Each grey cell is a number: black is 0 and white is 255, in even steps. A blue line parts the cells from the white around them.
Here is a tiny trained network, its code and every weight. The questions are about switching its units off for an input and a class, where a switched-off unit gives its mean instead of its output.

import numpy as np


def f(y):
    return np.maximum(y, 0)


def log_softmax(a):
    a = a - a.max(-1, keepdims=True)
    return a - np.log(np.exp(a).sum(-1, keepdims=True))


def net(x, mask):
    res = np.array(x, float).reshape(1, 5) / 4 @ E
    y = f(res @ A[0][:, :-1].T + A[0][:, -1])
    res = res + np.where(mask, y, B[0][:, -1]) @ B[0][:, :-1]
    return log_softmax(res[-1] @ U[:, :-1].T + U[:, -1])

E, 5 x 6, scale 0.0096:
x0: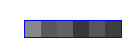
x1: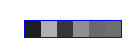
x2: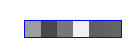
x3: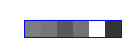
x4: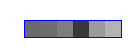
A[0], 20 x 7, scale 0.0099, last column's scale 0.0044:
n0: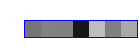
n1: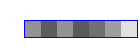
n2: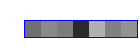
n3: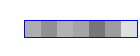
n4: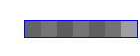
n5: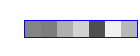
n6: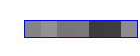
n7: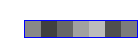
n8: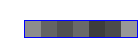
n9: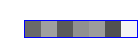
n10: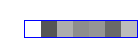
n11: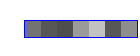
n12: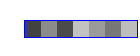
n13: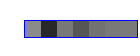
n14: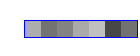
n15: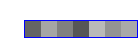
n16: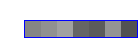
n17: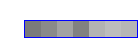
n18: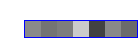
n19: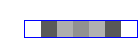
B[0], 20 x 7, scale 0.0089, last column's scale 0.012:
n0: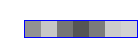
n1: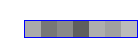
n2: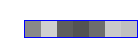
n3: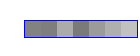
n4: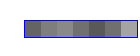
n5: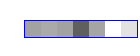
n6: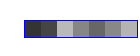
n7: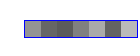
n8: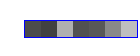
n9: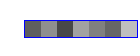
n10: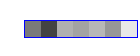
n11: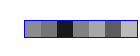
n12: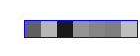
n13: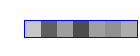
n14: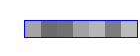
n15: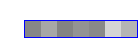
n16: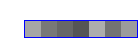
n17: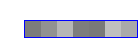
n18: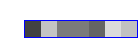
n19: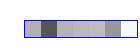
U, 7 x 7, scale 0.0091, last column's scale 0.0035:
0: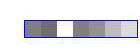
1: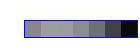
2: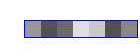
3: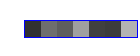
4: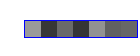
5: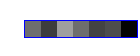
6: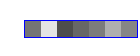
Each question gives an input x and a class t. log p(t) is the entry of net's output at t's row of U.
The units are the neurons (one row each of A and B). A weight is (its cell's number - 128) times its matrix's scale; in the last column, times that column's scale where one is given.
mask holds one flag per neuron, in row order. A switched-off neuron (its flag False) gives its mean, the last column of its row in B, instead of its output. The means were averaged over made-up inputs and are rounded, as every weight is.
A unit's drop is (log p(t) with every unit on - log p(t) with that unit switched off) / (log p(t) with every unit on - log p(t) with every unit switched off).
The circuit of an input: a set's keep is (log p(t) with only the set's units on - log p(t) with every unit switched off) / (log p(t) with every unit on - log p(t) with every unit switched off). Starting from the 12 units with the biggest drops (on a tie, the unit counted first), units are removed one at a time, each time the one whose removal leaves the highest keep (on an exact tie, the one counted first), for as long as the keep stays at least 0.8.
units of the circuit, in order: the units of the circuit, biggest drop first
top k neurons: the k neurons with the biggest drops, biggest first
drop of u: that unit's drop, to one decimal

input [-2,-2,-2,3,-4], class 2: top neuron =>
n5
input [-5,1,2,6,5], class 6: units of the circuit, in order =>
n10, n12
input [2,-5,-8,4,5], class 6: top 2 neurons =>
n2, n0
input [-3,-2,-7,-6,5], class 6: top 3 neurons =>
n19, n10, n2
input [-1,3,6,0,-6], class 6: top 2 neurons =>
n18, n12
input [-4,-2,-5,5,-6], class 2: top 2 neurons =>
n5, n18
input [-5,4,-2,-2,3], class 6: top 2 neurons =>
n19, n10
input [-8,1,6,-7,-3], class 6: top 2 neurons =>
n18, n19
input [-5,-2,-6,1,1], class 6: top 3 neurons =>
n10, n19, n2
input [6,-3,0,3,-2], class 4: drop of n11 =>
0.1
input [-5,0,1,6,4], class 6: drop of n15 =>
0.2
